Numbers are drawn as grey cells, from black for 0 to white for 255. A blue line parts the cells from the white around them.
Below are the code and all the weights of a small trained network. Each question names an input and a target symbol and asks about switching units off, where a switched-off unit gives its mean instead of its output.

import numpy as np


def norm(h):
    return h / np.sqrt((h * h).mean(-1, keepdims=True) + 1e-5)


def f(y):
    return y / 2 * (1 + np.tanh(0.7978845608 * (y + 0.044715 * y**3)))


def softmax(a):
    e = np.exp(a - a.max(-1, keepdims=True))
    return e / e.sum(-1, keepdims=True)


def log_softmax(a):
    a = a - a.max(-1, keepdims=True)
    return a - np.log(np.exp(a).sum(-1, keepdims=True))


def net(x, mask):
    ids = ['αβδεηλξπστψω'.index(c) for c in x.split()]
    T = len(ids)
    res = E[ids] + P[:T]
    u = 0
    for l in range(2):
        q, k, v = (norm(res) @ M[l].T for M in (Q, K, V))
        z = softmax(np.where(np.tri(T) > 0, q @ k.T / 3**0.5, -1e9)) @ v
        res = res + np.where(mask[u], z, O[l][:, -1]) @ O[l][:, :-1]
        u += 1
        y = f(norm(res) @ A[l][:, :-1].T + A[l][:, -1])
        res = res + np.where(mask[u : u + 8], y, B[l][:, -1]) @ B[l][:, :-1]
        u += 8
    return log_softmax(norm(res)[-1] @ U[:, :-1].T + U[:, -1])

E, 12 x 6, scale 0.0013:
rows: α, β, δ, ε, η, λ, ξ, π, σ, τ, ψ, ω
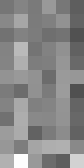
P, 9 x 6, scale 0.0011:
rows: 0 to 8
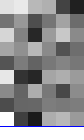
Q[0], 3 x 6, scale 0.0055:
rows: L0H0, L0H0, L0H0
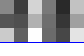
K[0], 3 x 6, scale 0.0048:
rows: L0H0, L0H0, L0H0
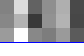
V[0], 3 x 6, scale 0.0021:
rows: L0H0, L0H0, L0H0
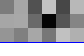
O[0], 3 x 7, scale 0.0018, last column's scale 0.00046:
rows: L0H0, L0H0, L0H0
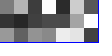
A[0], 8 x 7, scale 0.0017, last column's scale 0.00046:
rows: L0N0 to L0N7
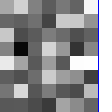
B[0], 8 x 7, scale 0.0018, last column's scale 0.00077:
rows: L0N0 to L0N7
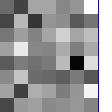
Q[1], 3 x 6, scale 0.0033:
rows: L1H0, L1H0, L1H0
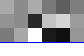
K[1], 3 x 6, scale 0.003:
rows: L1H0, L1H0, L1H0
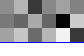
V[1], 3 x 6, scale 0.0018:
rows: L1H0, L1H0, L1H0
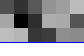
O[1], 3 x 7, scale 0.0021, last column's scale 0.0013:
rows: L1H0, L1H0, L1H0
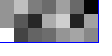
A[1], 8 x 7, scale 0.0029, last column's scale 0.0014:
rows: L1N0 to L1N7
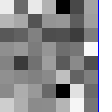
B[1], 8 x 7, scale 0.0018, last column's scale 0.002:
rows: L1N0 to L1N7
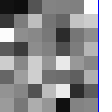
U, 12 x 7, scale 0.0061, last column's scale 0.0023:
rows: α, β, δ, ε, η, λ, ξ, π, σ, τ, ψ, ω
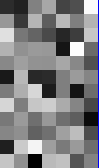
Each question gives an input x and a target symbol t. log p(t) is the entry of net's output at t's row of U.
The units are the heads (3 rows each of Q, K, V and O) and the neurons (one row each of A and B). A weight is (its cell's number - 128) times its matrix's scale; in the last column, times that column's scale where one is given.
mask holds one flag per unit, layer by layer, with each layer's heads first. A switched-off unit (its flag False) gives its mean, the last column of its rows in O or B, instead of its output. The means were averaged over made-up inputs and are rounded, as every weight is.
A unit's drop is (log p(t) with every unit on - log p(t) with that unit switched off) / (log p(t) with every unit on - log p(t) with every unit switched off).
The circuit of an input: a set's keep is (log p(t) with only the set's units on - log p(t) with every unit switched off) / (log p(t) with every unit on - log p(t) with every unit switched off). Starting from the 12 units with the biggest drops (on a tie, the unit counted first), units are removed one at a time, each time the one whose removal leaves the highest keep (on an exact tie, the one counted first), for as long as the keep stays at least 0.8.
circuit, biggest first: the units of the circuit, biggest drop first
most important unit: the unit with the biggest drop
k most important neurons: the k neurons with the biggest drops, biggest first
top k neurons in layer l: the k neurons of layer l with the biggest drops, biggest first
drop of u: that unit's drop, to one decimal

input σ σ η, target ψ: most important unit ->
L1N1
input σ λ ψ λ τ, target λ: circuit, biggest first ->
[L0H0 L1N0 L1N4]
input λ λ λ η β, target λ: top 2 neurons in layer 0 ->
[L0N4 L0N2]
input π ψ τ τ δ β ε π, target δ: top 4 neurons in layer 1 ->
[L1N2 L1N0 L1N1 L1N6]
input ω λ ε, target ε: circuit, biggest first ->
[L1H0 L1N7]
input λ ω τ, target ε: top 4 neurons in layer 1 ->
[L1N7 L1N0 L1N1 L1N6]
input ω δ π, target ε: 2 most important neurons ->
[L1N0 L1N7]
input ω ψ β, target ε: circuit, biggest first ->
[L1H0 L1N7]
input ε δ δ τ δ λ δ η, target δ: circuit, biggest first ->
[L1N2 L1N0 L0H0]
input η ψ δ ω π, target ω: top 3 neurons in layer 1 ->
[L1N6 L1N1 L1N0]
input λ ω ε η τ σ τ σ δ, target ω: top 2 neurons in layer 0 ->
[L0N4 L0N3]
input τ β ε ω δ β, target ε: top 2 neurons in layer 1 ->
[L1N0 L1N7]
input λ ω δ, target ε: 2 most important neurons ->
[L1N0 L1N7]
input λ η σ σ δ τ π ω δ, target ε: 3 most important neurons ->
[L1N0 L1N1 L0N3]
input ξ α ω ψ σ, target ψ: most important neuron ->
[L1N0]
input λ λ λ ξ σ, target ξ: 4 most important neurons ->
[L1N0 L1N1 L0N2 L1N2]
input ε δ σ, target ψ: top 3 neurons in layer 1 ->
[L1N1 L1N0 L1N5]
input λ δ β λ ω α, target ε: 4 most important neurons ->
[L1N0 L0N3 L1N7 L1N1]
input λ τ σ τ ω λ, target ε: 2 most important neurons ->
[L1N7 L1N0]
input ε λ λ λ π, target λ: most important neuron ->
[L1N0]
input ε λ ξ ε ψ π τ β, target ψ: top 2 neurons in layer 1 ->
[L1N0 L1N6]
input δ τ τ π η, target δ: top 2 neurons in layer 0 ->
[L0N2 L0N4]
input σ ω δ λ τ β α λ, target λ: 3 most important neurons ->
[L0N1 L1N0 L0N7]
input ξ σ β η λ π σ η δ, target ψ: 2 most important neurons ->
[L1N1 L0N3]
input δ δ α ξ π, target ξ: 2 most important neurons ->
[L1N0 L1N7]
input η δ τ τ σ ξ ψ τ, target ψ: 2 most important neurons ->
[L1N0 L0N4]
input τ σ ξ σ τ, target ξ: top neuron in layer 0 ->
[L0N6]
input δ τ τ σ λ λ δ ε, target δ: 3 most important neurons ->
[L1N2 L1N0 L0N4]
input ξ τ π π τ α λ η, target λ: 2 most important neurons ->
[L1N0 L0N4]
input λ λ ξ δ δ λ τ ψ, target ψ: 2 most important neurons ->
[L1N0 L0N4]
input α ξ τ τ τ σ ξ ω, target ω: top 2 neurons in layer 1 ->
[L1N6 L1N0]
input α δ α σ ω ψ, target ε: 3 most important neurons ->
[L1N7 L0N3 L1N0]
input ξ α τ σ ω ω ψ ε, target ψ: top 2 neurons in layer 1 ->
[L1N0 L1N2]
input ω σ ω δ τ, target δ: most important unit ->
L1N2
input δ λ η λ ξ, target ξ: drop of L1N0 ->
0.5
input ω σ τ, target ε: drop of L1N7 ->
0.3
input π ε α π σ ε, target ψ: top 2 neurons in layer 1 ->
[L1N1 L1N0]
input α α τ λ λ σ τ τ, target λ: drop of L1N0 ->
0.5
